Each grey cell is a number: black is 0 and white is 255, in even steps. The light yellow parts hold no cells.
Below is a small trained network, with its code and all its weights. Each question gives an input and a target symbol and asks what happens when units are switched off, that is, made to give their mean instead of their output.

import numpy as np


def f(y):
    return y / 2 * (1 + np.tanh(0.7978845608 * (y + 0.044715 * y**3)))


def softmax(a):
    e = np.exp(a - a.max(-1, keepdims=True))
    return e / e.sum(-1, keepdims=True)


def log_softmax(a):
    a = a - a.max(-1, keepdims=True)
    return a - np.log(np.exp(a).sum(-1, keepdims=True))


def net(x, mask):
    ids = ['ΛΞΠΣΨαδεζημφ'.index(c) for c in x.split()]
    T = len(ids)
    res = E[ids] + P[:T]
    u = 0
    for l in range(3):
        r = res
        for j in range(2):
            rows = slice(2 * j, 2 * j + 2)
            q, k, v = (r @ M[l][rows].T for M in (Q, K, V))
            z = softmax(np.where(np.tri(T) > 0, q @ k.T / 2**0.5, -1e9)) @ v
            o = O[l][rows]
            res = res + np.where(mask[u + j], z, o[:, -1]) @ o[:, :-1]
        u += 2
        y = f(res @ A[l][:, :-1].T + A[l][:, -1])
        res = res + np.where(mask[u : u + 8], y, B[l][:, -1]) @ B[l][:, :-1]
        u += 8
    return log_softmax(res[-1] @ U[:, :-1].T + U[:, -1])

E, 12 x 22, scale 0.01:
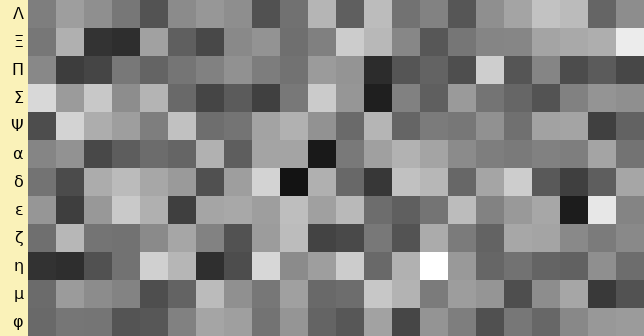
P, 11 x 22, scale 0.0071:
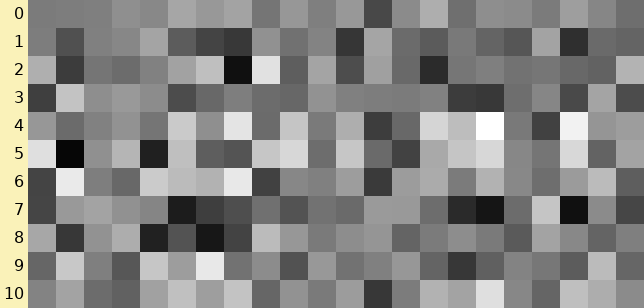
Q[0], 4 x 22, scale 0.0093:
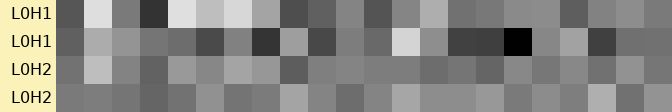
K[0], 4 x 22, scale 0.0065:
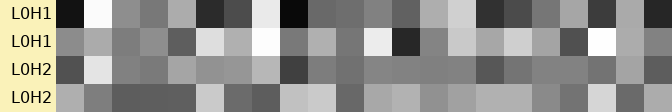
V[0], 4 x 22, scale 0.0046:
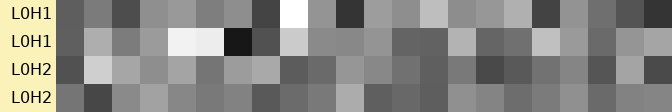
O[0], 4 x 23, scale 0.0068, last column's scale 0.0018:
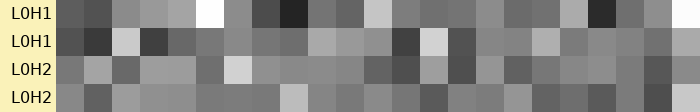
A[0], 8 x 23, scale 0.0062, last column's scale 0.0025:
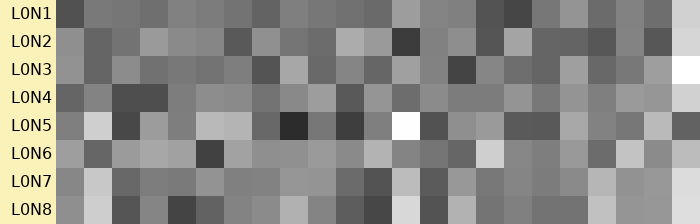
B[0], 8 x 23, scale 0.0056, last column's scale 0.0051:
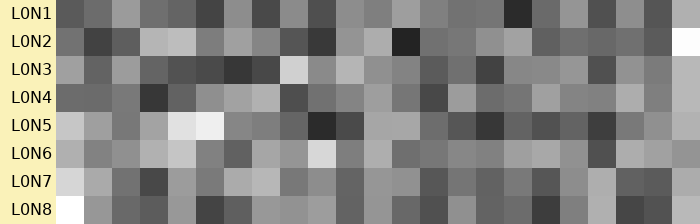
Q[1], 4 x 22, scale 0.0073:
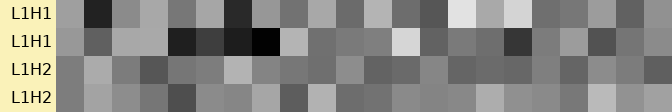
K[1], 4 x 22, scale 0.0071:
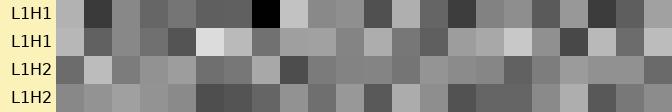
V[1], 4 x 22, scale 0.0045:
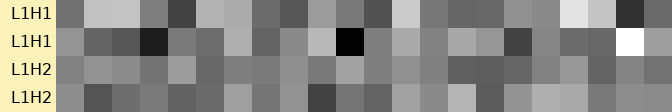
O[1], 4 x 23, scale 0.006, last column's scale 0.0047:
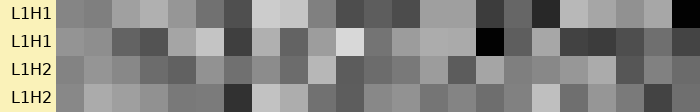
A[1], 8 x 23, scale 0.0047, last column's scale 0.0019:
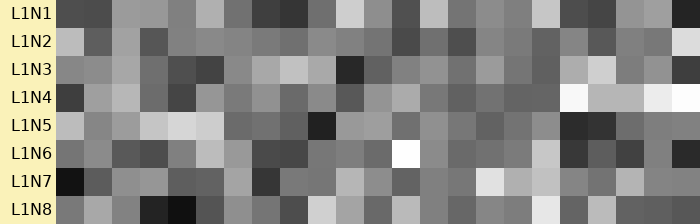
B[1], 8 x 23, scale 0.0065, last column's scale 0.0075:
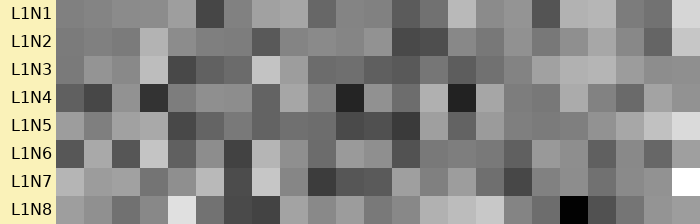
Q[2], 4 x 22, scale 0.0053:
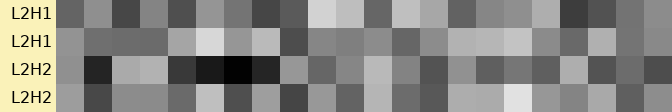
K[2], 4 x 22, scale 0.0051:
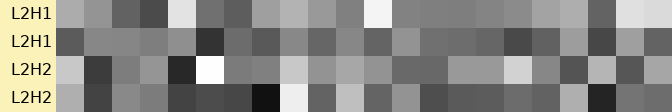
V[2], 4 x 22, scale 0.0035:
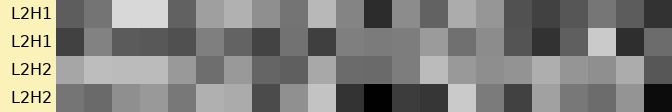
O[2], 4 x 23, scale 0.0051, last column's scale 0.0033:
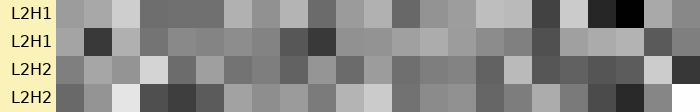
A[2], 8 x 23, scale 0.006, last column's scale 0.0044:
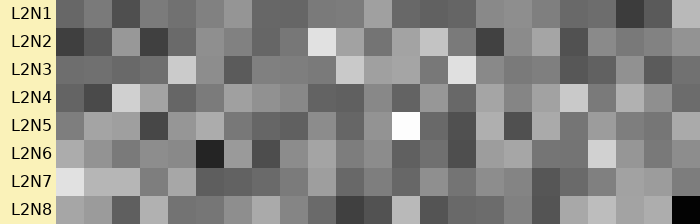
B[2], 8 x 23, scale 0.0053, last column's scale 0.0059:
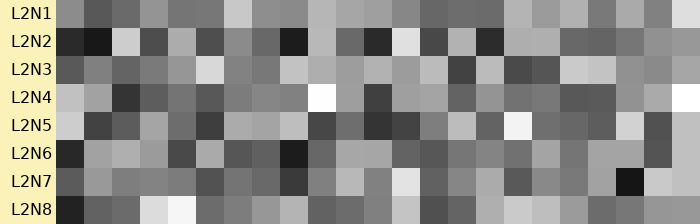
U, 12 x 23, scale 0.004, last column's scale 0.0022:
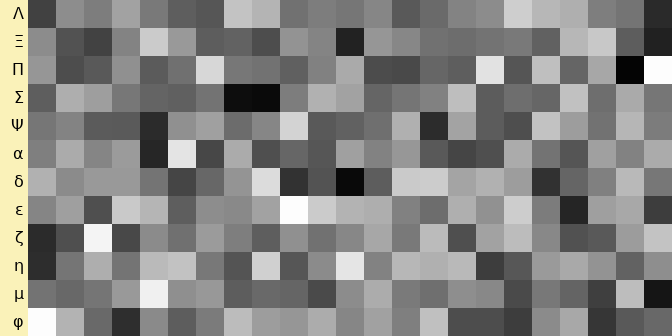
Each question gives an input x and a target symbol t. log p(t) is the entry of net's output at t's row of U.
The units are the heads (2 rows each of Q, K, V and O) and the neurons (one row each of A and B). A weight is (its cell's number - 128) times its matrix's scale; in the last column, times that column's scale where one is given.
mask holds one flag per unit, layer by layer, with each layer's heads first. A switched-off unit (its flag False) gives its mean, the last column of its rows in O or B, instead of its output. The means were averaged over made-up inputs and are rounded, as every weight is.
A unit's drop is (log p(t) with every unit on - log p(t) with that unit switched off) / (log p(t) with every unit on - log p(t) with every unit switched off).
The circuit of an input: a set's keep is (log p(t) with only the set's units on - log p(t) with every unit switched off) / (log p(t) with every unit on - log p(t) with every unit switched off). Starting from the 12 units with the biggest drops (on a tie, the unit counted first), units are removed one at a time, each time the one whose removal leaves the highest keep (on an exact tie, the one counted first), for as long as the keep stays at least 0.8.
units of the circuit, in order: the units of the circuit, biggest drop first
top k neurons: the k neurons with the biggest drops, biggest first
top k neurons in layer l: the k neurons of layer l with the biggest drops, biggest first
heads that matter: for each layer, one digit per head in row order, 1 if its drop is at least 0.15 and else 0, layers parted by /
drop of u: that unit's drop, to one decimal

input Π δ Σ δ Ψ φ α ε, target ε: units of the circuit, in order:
[L0N6; L2N4]
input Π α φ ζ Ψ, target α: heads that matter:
10 / 10 / 00
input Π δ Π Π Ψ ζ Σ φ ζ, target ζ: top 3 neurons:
[L2N2; L0N2; L1N7]
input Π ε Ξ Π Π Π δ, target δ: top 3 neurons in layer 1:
[L1N5; L1N7; L1N1]
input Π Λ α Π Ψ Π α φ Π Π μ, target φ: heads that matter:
10 / 10 / 00
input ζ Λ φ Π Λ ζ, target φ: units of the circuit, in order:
[L1H1; L0H1; L0N8; L0N7]
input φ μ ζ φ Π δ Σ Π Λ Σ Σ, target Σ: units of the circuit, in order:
[L2N7; L2N6; L1N5]
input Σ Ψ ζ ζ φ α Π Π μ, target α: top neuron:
[L0N5]
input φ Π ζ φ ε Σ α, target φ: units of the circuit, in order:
[L0H1; L1H1; L0N8; L0N7]
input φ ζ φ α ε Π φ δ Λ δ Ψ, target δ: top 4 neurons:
[L2N5; L1N7; L1N8; L0N2]
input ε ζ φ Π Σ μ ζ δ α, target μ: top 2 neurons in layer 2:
[L2N8; L2N7]
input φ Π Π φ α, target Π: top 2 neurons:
[L2N5; L0N5]
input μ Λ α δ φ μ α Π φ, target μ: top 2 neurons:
[L0N5; L2N8]
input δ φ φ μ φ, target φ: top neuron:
[L0N8]
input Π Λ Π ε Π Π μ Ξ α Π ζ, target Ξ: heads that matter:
00 / 10 / 11
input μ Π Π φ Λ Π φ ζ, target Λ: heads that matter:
10 / 10 / 00
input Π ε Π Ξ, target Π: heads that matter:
00 / 10 / 00
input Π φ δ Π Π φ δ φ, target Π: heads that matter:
10 / 10 / 00
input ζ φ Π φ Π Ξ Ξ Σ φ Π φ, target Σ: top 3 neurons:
[L2N6; L1N8; L0N8]
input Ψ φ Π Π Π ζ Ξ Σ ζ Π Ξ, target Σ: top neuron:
[L2N6]
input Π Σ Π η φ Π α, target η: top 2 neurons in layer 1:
[L1N8; L1N1]
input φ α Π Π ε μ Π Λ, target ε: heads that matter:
00 / 10 / 10
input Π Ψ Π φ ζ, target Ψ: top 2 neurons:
[L1N4; L2N4]
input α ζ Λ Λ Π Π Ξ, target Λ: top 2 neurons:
[L2N8; L1N3]
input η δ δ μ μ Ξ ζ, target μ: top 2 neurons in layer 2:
[L2N8; L2N7]
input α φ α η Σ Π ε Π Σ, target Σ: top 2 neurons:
[L1N5; L2N7]
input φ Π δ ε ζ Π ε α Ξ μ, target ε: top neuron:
[L0N6]
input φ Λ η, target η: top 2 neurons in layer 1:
[L1N1; L1N7]
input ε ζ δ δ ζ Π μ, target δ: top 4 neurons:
[L1N7; L2N5; L1N8; L0N2]
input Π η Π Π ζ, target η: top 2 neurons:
[L1N8; L2N3]
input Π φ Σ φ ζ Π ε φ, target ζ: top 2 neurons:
[L2N2; L0N2]
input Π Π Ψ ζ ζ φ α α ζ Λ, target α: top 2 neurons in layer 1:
[L1N6; L1N5]
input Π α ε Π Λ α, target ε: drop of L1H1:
1.0
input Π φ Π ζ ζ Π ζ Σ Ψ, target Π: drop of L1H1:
0.3
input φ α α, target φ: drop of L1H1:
0.4
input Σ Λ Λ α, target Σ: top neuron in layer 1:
[L1N8]
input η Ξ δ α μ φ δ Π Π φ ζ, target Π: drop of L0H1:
0.2
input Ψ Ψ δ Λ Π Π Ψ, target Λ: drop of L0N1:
0.0
